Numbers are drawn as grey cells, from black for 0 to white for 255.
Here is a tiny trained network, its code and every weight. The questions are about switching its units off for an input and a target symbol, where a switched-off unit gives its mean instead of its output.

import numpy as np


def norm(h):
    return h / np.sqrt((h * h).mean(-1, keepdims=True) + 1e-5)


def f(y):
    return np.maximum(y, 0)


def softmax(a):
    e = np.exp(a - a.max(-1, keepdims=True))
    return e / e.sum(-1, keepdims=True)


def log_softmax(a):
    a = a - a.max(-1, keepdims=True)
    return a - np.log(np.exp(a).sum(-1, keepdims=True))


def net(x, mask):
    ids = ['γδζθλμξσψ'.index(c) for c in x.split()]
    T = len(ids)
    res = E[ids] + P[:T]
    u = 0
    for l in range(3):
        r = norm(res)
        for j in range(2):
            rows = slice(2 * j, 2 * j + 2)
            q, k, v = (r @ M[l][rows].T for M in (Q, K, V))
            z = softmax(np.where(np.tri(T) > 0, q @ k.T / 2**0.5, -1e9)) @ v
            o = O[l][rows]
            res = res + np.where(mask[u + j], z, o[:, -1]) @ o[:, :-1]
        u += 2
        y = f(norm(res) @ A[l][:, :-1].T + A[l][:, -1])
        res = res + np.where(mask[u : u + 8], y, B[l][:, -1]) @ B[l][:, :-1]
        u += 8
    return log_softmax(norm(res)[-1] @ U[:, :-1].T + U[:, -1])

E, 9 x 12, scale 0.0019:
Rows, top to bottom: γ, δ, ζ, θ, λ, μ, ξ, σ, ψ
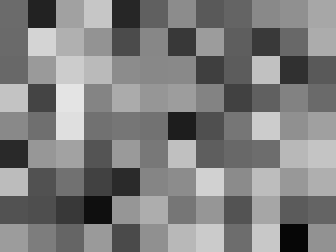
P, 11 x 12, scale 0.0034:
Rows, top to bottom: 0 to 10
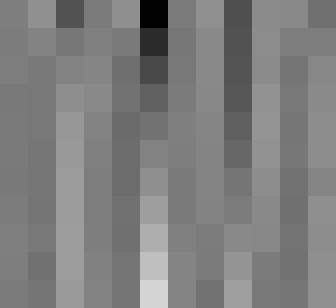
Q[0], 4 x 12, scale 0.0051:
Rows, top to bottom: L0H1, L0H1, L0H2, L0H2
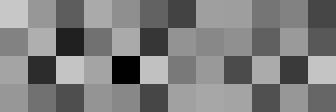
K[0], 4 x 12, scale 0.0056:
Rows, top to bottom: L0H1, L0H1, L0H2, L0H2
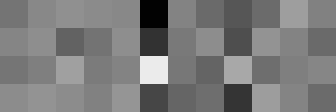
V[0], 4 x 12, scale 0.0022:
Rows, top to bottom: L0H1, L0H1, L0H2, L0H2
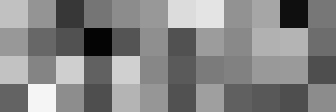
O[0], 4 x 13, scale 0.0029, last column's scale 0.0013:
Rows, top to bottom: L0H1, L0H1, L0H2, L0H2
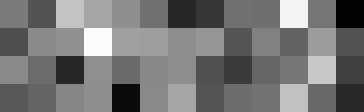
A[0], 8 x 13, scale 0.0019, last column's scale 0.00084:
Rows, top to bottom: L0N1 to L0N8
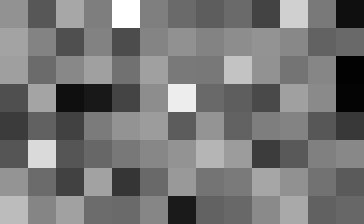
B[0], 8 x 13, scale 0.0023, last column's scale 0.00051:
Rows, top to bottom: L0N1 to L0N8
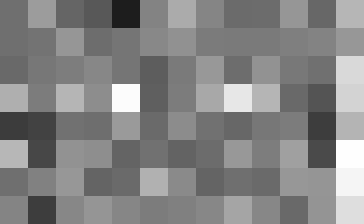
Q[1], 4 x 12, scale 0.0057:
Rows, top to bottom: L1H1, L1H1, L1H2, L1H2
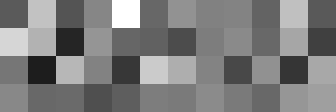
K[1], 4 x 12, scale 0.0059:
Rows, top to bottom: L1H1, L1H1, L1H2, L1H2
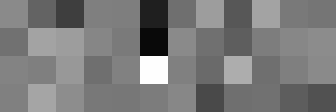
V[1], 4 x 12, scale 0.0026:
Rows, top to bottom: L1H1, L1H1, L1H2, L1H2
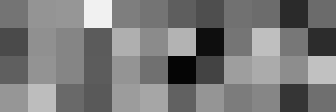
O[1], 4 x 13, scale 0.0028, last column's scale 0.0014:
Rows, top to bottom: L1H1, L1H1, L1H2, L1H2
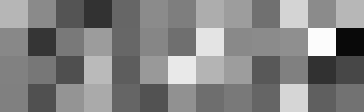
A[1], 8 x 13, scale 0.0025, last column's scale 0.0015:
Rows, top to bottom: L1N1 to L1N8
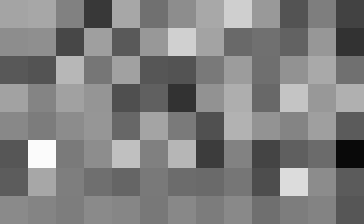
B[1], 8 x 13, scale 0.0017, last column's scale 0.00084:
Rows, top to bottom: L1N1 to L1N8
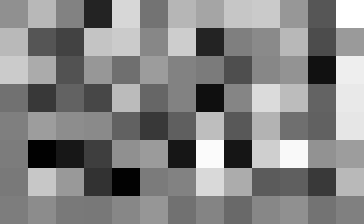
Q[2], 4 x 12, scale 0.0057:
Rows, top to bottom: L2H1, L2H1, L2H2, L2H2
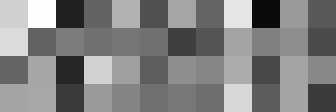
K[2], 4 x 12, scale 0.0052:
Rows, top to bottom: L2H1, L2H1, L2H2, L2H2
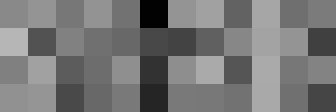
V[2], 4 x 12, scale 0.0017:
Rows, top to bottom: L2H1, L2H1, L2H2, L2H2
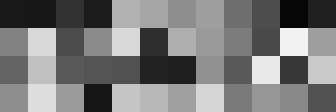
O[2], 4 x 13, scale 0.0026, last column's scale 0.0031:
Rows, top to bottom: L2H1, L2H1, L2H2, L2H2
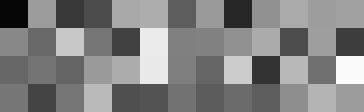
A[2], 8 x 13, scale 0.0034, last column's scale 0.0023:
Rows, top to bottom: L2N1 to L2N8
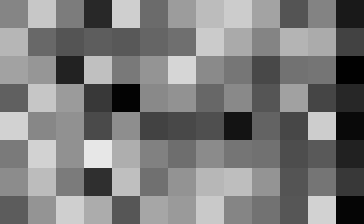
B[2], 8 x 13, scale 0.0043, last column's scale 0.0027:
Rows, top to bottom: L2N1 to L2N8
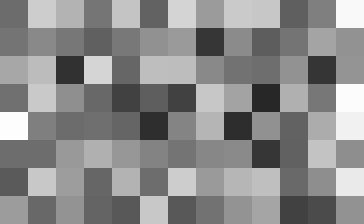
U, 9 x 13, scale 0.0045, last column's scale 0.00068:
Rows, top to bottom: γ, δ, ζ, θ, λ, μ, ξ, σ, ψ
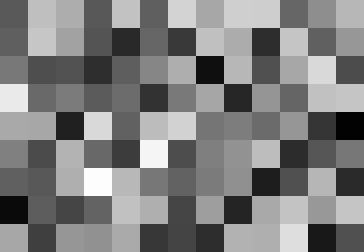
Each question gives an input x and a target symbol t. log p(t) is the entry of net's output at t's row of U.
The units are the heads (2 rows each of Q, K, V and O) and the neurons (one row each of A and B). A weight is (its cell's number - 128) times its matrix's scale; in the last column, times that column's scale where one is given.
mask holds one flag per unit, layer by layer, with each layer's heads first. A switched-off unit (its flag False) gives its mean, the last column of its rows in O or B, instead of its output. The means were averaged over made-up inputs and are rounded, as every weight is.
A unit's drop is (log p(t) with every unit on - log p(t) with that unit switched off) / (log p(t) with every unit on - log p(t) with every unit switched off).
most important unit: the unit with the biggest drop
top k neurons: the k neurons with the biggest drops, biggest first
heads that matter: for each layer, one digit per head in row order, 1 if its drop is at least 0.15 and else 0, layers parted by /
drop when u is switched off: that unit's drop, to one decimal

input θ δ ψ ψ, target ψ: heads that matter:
10 / 00 / 00
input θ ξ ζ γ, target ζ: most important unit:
L1H1
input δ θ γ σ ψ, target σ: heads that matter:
10 / 00 / 10
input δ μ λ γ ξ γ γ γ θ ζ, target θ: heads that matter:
01 / 00 / 01
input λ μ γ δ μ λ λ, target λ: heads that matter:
01 / 01 / 00
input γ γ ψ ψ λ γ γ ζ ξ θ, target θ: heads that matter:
00 / 00 / 01
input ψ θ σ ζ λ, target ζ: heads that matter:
01 / 11 / 00
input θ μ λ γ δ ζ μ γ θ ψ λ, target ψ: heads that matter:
00 / 01 / 10
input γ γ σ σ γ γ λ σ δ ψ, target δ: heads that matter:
10 / 10 / 00
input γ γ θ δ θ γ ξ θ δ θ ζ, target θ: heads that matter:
00 / 00 / 11
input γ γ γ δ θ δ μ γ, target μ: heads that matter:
00 / 10 / 00
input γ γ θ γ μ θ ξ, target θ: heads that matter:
10 / 10 / 00
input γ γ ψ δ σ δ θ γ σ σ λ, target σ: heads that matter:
00 / 00 / 10
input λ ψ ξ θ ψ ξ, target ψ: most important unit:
L0H1
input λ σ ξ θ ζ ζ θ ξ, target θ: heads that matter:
10 / 10 / 01
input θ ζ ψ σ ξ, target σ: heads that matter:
00 / 01 / 10
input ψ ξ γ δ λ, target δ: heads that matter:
11 / 11 / 01
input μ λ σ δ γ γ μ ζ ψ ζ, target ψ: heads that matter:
10 / 10 / 10
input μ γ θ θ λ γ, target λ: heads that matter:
00 / 00 / 00
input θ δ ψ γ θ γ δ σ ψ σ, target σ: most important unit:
L2H1
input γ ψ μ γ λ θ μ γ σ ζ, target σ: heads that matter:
10 / 00 / 10
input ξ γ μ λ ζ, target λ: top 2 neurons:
L1N2, L2N3
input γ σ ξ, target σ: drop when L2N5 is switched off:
0.1
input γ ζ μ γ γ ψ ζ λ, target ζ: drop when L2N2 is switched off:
0.5
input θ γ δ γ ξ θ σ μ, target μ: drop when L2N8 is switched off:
0.5
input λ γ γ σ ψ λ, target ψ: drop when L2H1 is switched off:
0.2
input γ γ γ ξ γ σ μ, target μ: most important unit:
L2N8
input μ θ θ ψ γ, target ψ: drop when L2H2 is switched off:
0.2
